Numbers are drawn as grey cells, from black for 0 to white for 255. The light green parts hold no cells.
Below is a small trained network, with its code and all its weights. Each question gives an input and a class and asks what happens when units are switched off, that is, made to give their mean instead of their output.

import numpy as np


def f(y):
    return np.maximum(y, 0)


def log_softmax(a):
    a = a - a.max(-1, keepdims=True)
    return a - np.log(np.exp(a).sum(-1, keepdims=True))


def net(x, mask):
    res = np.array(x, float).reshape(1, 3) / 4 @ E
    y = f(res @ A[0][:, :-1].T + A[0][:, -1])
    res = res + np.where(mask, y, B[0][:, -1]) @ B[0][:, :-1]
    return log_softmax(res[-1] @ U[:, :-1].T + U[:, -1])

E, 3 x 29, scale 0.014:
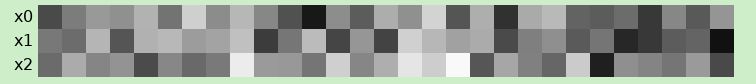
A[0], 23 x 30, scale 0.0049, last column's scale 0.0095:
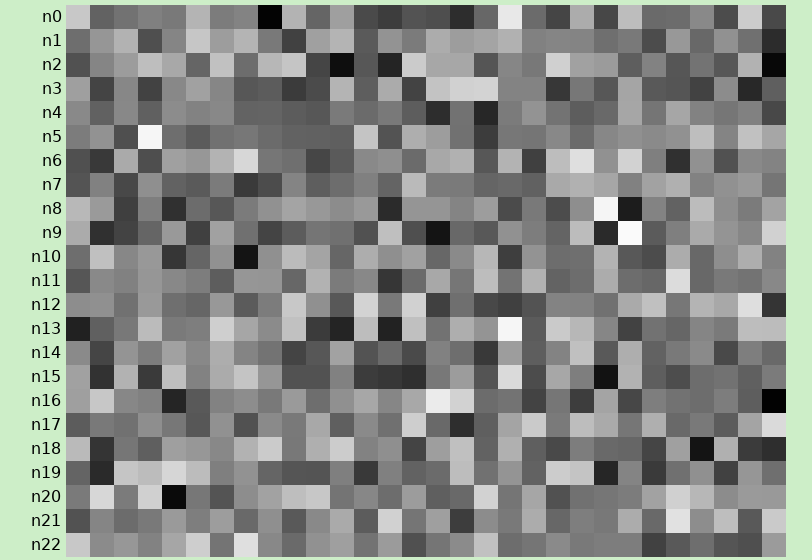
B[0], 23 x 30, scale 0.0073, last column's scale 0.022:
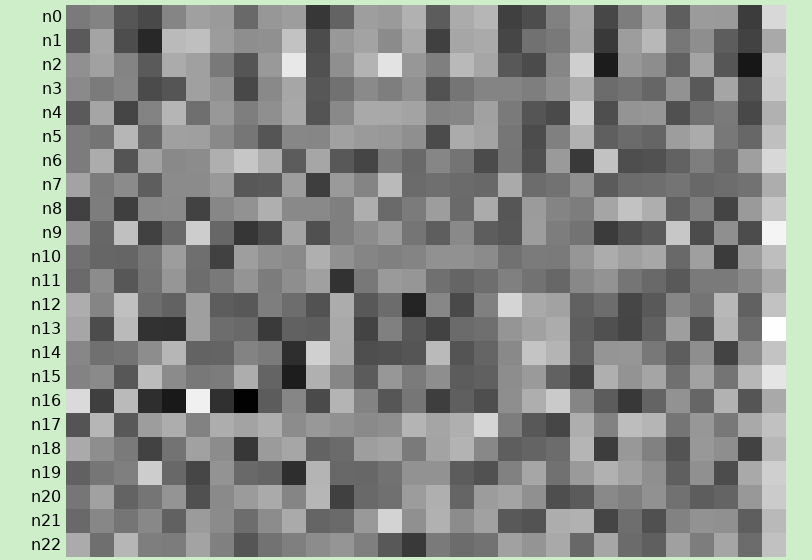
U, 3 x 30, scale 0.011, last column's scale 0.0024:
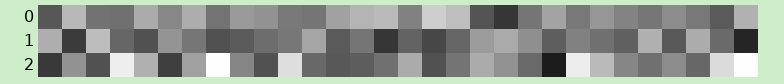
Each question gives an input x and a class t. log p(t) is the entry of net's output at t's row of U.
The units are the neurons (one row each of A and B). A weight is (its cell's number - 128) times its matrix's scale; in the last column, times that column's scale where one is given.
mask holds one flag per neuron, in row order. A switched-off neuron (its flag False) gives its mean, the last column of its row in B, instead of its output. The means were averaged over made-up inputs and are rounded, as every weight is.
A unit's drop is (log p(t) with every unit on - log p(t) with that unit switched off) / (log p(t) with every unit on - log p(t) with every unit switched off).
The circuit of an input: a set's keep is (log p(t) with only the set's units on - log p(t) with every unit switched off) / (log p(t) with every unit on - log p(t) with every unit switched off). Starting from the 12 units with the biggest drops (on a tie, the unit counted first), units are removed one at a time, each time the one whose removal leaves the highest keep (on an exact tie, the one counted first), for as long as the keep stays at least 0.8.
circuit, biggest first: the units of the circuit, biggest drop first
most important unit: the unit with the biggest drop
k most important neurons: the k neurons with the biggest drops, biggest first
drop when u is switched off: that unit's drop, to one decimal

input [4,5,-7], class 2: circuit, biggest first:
[n15]
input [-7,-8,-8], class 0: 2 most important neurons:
[n0 n4]
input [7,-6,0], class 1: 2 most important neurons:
[n13 n12]
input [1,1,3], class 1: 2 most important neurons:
[n2 n0]
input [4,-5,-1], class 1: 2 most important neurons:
[n12 n13]
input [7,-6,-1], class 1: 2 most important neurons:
[n13 n12]
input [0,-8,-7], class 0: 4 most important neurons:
[n0 n17 n4 n13]
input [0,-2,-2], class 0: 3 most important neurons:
[n13 n16 n22]
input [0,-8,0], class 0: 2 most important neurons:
[n17 n5]
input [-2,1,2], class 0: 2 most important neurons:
[n15 n13]
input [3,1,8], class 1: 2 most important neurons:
[n16 n13]
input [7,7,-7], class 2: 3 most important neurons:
[n15 n6 n19]
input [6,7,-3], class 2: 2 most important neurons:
[n15 n6]
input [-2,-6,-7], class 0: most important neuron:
[n0]
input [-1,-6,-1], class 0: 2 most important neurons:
[n13 n17]
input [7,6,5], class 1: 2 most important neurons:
[n13 n16]
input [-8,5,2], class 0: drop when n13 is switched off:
0.6
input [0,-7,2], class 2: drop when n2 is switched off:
0.2
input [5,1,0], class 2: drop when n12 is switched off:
0.1
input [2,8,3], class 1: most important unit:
n22
